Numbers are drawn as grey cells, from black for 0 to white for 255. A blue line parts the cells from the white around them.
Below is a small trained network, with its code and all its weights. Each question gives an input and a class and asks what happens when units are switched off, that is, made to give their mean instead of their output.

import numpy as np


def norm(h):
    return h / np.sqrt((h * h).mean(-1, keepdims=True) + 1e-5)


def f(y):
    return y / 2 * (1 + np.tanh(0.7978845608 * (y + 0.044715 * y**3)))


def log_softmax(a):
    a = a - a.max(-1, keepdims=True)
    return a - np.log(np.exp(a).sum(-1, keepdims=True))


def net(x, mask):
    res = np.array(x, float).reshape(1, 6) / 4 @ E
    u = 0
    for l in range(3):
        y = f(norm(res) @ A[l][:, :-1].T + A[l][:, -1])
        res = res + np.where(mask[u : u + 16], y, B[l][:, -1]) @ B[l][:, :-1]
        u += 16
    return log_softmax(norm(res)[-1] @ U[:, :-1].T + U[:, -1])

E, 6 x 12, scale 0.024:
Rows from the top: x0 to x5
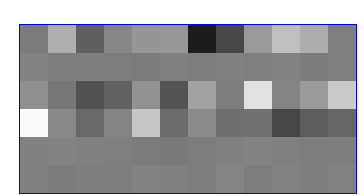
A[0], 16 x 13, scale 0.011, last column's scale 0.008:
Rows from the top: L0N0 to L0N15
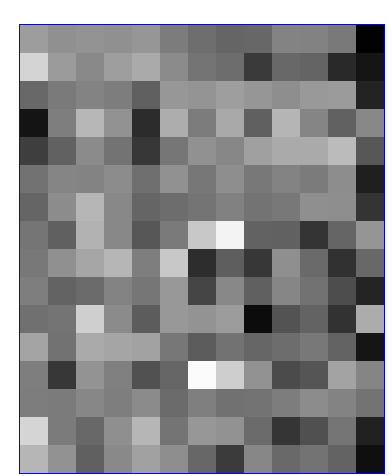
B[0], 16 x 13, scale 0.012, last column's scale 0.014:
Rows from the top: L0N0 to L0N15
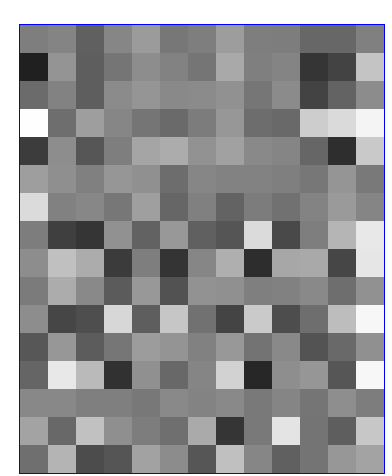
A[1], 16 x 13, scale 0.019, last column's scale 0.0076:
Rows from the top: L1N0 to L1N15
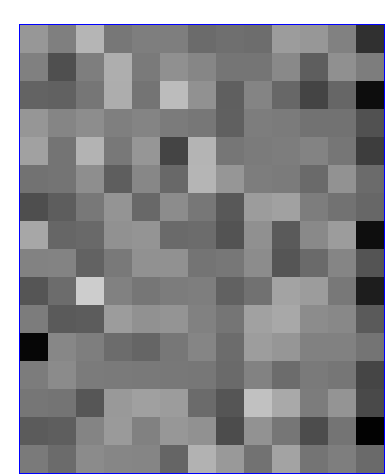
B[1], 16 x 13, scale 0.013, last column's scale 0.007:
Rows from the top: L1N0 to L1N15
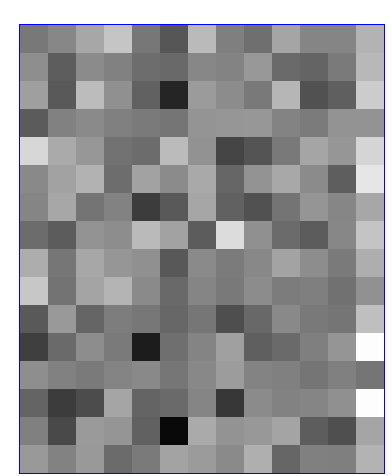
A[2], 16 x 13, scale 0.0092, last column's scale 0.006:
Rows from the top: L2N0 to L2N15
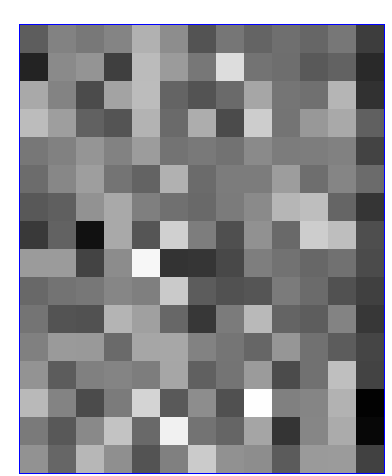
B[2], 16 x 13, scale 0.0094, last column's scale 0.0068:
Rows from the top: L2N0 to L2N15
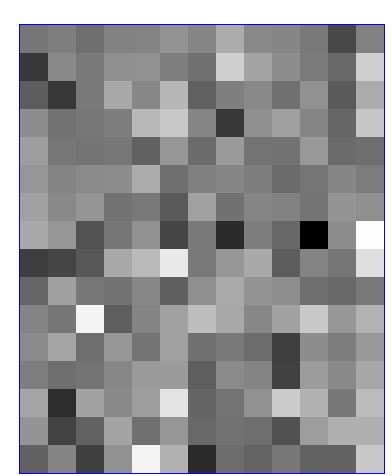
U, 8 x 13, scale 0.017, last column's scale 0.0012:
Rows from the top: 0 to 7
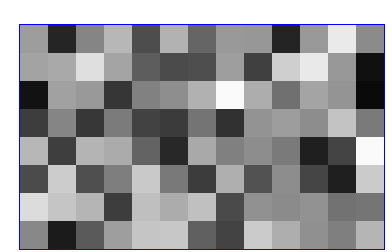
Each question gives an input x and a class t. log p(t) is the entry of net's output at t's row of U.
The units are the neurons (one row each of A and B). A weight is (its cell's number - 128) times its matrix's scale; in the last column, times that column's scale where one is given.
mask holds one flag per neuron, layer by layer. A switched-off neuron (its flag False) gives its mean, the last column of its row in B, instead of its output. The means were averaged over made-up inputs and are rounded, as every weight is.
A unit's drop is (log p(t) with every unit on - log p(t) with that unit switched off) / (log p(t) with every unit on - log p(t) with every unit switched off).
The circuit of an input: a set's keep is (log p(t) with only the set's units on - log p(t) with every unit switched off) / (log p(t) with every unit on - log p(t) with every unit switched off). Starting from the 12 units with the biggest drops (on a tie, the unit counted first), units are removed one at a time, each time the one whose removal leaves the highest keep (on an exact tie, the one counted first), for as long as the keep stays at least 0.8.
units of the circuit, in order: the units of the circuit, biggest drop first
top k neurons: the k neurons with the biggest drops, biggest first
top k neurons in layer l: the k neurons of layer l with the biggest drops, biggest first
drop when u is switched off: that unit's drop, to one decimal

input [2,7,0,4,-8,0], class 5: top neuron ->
(L0N10)
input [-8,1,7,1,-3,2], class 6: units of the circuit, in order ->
(L1N4, L1N5)
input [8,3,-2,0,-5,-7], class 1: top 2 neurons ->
(L0N4, L0N1)
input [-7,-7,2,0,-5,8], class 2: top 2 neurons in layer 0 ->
(L0N12, L0N3)
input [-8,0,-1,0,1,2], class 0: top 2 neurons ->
(L0N7, L0N10)
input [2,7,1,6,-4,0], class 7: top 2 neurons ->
(L0N12, L0N8)
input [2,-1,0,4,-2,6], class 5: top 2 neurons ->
(L0N10, L0N7)
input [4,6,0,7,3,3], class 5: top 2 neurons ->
(L0N10, L0N7)
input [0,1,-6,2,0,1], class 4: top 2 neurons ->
(L0N10, L0N12)
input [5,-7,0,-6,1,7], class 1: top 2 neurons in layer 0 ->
(L0N10, L0N7)
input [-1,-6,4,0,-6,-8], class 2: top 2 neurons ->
(L0N3, L0N14)
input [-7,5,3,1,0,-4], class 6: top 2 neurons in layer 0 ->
(L0N12, L0N1)
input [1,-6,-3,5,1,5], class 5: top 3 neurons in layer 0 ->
(L0N8, L0N7, L0N15)
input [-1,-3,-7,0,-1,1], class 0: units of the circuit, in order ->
(L0N10)
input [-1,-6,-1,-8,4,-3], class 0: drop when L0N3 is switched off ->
0.9
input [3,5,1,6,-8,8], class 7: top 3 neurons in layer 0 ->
(L0N12, L0N8, L0N4)
